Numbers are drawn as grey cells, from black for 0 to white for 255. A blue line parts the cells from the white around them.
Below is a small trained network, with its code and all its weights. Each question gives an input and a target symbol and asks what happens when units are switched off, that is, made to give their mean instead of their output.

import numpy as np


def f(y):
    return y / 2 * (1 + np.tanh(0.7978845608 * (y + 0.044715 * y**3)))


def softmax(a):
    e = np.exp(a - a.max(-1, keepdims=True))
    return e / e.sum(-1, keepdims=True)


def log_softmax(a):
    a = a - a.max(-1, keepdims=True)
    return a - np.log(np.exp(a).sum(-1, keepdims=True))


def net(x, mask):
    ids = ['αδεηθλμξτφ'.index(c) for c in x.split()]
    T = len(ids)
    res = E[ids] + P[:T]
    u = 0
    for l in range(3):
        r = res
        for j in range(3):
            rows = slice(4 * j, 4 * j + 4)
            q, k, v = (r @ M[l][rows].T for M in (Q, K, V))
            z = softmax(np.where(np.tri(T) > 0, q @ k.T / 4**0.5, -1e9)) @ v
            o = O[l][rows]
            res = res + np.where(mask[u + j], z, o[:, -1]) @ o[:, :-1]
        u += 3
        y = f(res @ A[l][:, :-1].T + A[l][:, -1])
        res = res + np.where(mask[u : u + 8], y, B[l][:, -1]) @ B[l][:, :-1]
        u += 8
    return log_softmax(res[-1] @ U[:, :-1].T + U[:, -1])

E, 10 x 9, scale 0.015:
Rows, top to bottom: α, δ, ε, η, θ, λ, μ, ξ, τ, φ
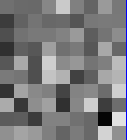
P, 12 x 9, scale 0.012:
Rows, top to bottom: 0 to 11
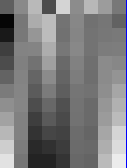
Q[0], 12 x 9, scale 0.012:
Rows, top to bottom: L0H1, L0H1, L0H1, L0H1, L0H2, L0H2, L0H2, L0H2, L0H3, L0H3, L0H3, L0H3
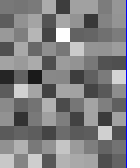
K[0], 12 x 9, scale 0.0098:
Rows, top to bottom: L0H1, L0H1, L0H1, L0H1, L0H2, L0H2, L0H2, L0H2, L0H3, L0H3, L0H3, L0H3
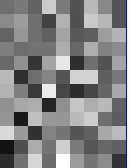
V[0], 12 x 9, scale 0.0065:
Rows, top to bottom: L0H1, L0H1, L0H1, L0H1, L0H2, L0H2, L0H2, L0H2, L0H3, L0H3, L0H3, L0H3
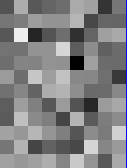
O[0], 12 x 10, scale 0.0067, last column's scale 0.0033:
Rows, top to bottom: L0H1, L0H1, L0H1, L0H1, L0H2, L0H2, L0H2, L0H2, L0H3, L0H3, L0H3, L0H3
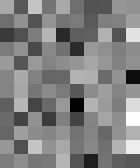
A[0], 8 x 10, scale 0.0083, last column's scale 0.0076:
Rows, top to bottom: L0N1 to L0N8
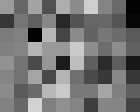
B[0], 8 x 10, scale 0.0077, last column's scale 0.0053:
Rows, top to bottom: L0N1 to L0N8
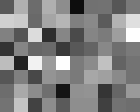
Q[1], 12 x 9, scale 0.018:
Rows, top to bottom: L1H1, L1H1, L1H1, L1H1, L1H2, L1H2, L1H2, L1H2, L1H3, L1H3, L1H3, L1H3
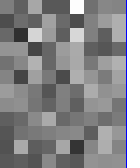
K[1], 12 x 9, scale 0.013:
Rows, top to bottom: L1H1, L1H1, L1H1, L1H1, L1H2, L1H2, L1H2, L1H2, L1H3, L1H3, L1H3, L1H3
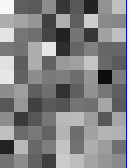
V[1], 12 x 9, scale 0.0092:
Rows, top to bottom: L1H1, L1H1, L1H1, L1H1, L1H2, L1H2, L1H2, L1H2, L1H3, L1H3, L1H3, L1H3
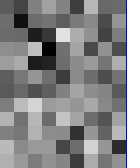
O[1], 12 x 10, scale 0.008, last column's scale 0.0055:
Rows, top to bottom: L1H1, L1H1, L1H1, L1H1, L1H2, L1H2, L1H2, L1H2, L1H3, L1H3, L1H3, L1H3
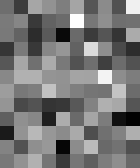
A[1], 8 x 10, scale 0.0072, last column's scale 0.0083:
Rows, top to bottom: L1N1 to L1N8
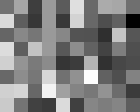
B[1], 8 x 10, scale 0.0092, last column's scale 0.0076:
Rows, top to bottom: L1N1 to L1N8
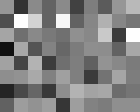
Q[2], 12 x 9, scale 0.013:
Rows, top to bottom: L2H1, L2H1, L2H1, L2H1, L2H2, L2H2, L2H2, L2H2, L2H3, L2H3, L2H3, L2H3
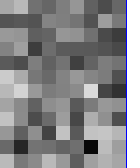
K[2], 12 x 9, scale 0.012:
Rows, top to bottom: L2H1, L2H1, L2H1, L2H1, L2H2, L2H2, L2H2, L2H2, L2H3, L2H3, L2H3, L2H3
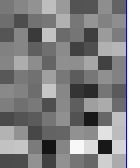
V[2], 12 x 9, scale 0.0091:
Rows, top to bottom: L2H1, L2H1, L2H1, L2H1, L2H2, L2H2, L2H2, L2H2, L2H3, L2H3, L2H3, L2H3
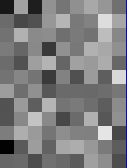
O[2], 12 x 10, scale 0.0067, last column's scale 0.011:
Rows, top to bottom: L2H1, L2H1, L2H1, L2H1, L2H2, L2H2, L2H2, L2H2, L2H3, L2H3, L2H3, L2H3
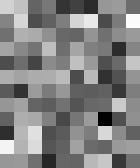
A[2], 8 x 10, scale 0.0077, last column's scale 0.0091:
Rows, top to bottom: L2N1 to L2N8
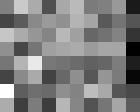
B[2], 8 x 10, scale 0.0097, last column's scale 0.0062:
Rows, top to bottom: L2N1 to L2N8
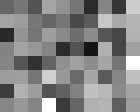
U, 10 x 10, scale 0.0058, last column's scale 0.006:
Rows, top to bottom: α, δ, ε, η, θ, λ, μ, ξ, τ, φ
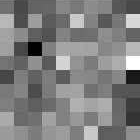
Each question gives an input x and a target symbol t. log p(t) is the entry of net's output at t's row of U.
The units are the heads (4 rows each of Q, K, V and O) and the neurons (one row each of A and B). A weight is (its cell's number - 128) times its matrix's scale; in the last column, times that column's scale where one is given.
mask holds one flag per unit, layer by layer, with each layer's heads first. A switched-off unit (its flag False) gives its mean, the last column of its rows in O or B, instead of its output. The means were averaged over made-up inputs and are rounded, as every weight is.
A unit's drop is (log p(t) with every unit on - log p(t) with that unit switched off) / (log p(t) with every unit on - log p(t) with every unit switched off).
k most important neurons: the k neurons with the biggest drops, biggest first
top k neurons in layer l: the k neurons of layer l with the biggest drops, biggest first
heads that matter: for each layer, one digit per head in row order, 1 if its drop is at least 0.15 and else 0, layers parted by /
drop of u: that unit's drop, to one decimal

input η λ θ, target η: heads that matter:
001 / 011 / 001
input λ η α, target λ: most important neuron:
(L1N4)
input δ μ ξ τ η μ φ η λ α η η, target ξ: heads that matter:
010 / 111 / 001
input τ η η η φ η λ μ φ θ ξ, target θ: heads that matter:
000 / 110 / 100
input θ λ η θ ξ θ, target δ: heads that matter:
010 / 001 / 001
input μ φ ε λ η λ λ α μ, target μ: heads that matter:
000 / 001 / 001
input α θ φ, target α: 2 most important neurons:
(L1N5 L0N3)
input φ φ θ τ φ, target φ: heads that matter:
000 / 110 / 010
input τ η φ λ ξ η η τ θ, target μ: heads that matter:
010 / 001 / 001
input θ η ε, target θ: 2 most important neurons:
(L0N3 L1N4)
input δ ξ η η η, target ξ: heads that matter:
011 / 111 / 001
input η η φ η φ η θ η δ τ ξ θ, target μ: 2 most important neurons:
(L1N2 L2N1)
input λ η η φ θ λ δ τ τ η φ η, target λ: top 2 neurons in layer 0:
(L0N3 L0N7)
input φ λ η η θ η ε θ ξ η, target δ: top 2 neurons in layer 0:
(L0N5 L0N2)
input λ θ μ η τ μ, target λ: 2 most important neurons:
(L1N4 L0N3)
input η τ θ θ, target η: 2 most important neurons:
(L0N3 L0N2)
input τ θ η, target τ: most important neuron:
(L2N8)
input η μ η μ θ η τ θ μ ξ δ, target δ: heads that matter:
000 / 001 / 001
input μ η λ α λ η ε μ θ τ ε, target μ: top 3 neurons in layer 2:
(L2N1 L2N3 L2N5)
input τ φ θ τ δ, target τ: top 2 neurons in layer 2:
(L2N8 L2N6)
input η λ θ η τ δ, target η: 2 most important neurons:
(L0N3 L0N2)
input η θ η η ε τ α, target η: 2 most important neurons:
(L0N3 L0N2)
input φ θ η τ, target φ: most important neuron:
(L1N3)
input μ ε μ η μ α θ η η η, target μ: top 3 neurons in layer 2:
(L2N1 L2N3 L2N5)
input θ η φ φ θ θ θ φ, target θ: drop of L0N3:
0.3
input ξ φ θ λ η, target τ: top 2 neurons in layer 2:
(L2N8 L2N4)
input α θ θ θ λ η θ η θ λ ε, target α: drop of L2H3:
0.2
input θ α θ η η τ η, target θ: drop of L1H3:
0.1
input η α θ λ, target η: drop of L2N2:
0.0
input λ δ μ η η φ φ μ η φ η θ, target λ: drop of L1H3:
0.6
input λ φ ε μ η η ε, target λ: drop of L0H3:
0.1
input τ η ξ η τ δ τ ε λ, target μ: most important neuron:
(L0N5)
